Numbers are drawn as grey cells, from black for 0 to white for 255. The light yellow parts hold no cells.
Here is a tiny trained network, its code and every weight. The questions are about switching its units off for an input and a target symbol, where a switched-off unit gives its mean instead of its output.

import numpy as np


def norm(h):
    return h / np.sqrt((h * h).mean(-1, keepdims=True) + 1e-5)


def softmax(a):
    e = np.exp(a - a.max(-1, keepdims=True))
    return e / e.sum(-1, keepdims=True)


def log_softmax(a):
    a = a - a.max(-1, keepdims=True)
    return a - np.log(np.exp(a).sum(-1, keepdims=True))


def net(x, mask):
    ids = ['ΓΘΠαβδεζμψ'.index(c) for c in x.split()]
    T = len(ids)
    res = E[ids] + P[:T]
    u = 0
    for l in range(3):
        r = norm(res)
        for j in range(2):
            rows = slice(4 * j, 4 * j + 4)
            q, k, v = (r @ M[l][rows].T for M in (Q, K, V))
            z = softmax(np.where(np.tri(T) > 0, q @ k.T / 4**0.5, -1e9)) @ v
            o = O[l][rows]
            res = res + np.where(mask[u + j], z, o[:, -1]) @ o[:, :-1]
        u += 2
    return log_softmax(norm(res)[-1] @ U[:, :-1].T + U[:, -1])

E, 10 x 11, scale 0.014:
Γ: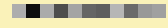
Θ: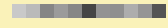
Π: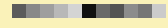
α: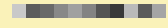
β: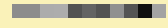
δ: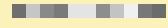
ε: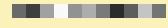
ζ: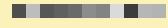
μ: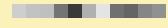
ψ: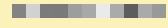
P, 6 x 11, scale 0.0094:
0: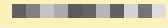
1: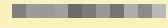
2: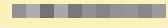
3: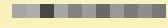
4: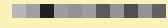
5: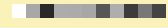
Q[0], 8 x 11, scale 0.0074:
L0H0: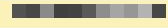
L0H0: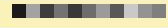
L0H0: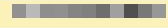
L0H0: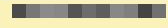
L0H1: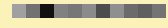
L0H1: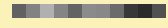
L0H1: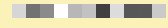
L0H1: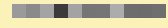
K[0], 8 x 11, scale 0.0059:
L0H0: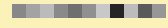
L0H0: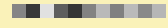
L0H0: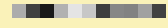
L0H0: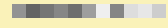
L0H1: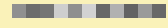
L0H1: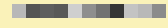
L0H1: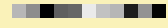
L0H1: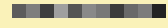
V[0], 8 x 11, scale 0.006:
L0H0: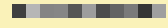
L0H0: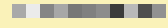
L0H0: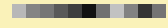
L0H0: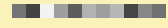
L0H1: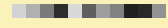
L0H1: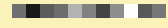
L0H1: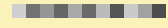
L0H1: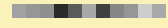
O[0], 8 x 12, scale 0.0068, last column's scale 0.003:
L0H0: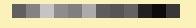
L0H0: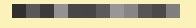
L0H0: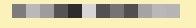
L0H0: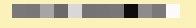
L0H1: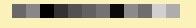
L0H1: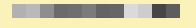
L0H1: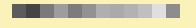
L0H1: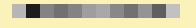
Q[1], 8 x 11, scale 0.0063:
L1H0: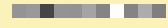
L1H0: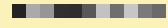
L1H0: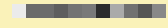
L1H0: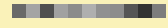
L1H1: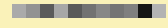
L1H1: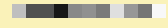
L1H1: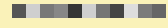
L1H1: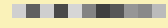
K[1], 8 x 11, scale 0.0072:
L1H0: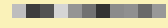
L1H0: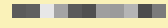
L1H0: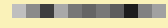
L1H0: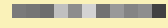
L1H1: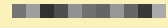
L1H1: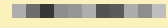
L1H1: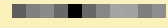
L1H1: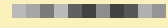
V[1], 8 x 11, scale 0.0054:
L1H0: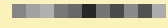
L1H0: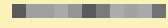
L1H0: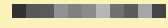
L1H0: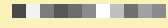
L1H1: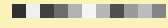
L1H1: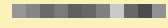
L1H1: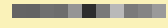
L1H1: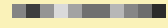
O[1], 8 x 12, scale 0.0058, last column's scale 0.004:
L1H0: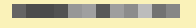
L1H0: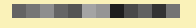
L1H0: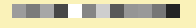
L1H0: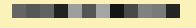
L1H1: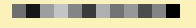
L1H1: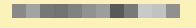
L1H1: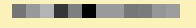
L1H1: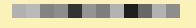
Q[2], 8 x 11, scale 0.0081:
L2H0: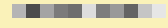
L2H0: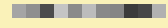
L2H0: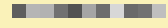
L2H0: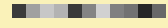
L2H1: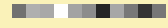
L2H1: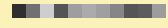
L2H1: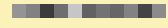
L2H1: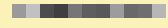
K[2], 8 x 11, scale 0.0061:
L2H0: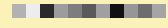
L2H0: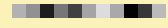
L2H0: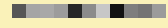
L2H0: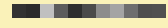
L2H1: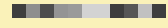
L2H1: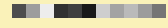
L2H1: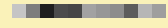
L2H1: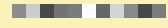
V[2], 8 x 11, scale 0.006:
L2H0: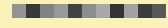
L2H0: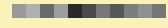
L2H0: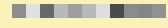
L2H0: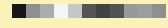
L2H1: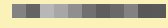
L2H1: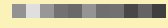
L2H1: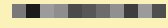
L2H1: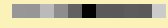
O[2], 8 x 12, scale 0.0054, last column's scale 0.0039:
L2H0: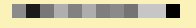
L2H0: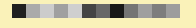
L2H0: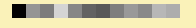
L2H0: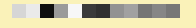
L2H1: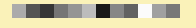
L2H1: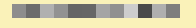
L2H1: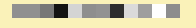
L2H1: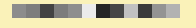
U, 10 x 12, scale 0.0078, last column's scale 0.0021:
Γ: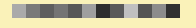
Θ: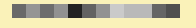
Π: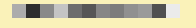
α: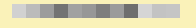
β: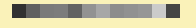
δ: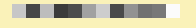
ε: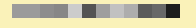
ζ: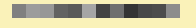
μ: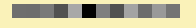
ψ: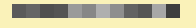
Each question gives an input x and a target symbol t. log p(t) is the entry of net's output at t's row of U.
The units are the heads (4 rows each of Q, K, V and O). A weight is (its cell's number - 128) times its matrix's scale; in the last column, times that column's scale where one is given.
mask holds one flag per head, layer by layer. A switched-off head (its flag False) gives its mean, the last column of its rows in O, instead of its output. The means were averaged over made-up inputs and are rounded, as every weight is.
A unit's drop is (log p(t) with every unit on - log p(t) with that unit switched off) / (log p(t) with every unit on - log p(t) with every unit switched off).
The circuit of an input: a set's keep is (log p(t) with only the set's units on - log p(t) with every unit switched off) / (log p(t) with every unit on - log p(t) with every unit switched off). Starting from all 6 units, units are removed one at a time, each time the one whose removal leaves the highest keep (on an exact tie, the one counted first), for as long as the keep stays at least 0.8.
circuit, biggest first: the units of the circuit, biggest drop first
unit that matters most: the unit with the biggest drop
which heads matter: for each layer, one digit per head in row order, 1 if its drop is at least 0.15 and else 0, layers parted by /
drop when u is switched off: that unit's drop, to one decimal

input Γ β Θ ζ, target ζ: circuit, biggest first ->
(L0H1)
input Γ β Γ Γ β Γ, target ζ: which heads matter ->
10 / 00 / 10
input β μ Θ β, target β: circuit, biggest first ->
(L0H1; L2H0)
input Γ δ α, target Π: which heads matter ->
01 / 00 / 01
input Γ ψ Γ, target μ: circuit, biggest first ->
(L1H1; L0H0)
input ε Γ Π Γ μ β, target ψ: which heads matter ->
01 / 00 / 00
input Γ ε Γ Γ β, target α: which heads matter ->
10 / 00 / 00
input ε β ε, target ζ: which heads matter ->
11 / 01 / 00
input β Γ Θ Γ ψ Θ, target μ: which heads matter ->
01 / 11 / 00
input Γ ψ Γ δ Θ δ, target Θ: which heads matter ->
10 / 00 / 01
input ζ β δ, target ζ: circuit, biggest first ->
(L0H1; L0H0)
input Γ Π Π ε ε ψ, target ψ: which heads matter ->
01 / 00 / 00
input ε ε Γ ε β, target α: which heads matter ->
00 / 01 / 01
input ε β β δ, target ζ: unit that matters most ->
L1H1
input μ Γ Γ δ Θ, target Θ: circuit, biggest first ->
(L0H0; L2H1)
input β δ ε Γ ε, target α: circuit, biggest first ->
(L2H1; L0H0)
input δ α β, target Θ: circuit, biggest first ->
(L0H1; L0H0)
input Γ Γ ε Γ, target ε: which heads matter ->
10 / 00 / 00
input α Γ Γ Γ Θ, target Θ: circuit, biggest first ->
(L2H1; L0H1)
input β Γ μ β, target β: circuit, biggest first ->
(L2H0; L0H1)
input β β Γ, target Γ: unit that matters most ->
L2H1
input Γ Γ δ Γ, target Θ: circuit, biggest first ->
(L2H0; L2H1)
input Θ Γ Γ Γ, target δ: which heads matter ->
11 / 00 / 10
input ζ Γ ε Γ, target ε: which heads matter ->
11 / 00 / 00
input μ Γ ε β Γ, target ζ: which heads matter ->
10 / 01 / 00
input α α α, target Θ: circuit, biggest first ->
(L0H0; L0H1)
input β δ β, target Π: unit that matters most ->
L0H0
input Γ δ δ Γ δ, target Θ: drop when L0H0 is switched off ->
-0.1
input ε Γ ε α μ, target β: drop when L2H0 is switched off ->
0.5
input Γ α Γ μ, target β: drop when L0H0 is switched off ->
-0.1
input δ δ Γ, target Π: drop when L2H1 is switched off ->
0.1
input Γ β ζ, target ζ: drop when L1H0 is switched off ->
0.0
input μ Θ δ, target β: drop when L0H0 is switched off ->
-0.1
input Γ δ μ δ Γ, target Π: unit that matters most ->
L1H0
